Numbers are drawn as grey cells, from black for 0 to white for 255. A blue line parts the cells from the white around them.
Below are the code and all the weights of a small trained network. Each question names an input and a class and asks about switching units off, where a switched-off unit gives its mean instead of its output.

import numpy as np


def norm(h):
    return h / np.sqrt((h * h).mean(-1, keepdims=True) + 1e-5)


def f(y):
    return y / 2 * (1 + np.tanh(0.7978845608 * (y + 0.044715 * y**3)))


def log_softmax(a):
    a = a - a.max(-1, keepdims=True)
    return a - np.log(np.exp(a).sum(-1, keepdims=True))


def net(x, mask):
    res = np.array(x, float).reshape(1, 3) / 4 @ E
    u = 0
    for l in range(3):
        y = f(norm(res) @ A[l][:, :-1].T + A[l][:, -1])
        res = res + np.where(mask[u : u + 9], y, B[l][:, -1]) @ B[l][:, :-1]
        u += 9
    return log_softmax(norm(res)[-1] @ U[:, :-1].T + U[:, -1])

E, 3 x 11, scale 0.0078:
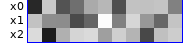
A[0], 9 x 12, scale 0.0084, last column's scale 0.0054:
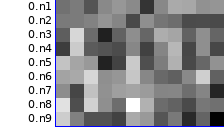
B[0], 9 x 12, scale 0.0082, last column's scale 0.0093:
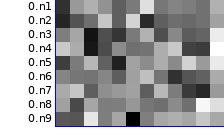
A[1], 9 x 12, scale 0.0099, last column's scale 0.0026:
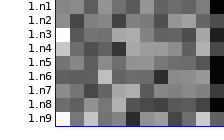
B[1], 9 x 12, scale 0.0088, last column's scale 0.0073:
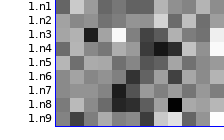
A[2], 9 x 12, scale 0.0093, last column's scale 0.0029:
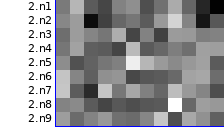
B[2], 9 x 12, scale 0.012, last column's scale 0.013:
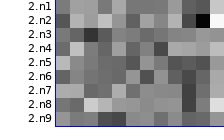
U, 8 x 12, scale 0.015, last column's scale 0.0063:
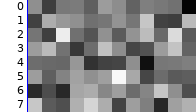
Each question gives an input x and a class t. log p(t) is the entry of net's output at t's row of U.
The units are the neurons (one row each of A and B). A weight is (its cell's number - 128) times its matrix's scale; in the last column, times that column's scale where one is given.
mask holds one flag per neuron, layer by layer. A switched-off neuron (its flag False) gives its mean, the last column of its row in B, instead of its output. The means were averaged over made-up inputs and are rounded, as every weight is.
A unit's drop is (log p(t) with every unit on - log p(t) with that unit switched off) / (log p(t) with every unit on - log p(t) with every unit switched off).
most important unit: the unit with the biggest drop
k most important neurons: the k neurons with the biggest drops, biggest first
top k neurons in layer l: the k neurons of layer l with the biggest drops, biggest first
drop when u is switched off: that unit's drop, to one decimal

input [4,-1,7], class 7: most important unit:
0.n5
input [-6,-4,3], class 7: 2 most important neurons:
1.n3, 0.n8
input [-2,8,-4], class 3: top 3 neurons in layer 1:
1.n4, 1.n9, 1.n3
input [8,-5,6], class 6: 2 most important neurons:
2.n2, 0.n4
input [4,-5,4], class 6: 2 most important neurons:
0.n4, 2.n2
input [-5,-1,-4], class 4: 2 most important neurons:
0.n2, 0.n8
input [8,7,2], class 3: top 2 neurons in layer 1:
1.n4, 1.n3
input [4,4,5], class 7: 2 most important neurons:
0.n5, 0.n3
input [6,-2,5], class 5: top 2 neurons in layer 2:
2.n2, 2.n5
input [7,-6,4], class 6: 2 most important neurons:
0.n4, 2.n2
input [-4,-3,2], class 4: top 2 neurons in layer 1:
1.n8, 1.n6
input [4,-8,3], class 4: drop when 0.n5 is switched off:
0.2
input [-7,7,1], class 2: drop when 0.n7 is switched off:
-0.1
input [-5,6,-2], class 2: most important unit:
0.n9
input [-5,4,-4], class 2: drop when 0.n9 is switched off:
0.5
